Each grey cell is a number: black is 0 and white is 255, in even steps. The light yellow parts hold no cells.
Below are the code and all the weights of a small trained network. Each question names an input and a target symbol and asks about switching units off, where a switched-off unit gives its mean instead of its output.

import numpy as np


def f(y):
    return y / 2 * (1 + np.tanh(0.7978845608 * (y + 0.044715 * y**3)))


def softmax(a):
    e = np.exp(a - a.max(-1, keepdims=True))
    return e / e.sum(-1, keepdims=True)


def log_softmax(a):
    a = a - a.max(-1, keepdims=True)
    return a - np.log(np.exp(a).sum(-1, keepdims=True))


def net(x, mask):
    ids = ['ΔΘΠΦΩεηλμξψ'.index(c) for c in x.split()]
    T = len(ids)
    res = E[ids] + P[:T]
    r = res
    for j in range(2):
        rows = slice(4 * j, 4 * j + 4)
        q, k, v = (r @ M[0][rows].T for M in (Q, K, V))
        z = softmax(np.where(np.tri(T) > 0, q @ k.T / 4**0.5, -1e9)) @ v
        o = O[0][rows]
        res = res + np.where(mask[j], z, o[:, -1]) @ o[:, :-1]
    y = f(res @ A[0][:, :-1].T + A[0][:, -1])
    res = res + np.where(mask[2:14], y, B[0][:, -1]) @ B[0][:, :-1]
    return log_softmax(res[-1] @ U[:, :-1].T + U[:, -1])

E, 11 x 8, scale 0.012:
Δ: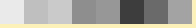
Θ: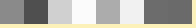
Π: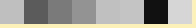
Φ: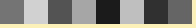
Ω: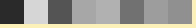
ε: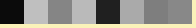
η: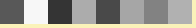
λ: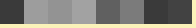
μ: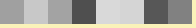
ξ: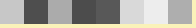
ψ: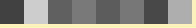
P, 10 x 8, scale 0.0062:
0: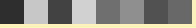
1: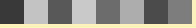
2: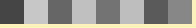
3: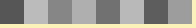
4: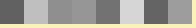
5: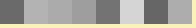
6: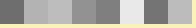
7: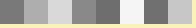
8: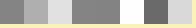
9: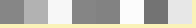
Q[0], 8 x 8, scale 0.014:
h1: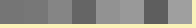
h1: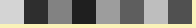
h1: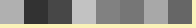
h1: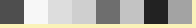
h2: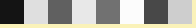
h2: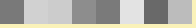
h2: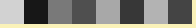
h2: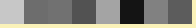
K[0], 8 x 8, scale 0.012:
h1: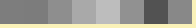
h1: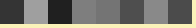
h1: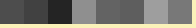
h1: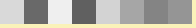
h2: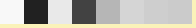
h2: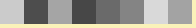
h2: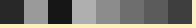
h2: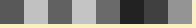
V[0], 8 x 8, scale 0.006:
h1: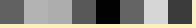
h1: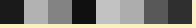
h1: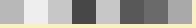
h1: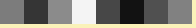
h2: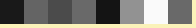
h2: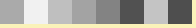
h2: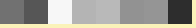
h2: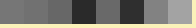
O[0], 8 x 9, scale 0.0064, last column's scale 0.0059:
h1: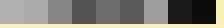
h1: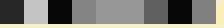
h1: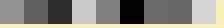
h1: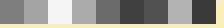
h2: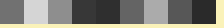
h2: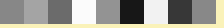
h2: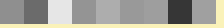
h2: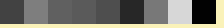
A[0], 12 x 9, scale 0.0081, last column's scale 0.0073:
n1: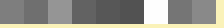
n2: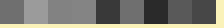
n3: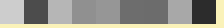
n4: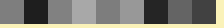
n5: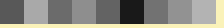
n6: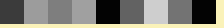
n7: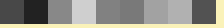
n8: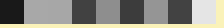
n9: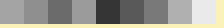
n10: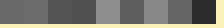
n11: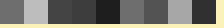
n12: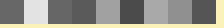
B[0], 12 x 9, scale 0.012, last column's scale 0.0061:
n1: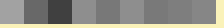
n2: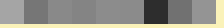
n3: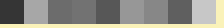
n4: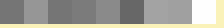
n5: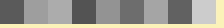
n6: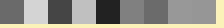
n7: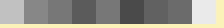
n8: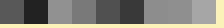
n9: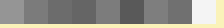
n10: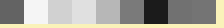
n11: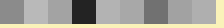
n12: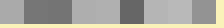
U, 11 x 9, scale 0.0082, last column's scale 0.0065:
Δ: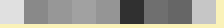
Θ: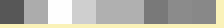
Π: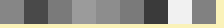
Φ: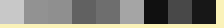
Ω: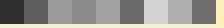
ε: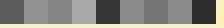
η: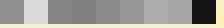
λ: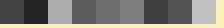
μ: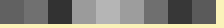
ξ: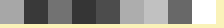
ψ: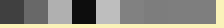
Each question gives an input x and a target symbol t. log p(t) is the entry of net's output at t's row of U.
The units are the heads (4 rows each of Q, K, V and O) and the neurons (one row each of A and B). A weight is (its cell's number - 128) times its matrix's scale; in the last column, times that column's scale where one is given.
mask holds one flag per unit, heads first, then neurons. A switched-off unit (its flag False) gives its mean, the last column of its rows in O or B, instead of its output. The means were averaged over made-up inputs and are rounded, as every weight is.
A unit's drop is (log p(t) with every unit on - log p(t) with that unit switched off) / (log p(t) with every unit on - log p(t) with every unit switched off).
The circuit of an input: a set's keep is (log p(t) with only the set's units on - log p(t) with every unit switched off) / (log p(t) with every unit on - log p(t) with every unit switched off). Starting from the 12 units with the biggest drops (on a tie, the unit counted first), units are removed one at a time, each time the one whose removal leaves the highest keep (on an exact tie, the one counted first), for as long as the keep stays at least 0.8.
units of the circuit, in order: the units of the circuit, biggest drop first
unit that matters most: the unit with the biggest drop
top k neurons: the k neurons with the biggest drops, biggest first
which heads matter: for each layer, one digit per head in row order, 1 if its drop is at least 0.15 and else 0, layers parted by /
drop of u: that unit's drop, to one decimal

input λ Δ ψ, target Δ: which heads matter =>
11
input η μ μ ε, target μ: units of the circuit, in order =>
[h1]
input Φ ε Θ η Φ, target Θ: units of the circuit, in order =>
[h2 h1]
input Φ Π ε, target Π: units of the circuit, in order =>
[h2 h1]
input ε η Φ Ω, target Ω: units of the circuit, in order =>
[h2 n8 n12 h1]
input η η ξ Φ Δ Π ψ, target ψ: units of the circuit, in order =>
[h2 n11]
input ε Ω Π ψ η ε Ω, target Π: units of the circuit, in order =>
[h2 h1]
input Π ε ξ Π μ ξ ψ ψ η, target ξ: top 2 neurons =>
[n4 n10]
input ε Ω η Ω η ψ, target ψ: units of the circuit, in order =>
[h2 n11 n5]
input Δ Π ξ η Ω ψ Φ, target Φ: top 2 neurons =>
[n2 n4]
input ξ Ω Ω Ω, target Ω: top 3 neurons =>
[n8 n12 n7]
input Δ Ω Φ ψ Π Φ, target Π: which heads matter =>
01
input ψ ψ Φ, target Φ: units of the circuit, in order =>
[n2 h2 h1]
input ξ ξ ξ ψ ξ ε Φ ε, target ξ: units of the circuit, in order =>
[h1]
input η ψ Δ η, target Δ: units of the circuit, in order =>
[h1 h2 n7]
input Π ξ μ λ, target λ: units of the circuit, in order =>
[n8 h2 n2]
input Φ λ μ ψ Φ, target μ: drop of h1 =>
0.7
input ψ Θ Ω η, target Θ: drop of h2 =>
0.3
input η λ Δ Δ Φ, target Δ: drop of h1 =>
0.4
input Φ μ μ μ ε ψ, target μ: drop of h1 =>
0.8
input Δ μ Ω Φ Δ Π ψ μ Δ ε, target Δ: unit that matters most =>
n7
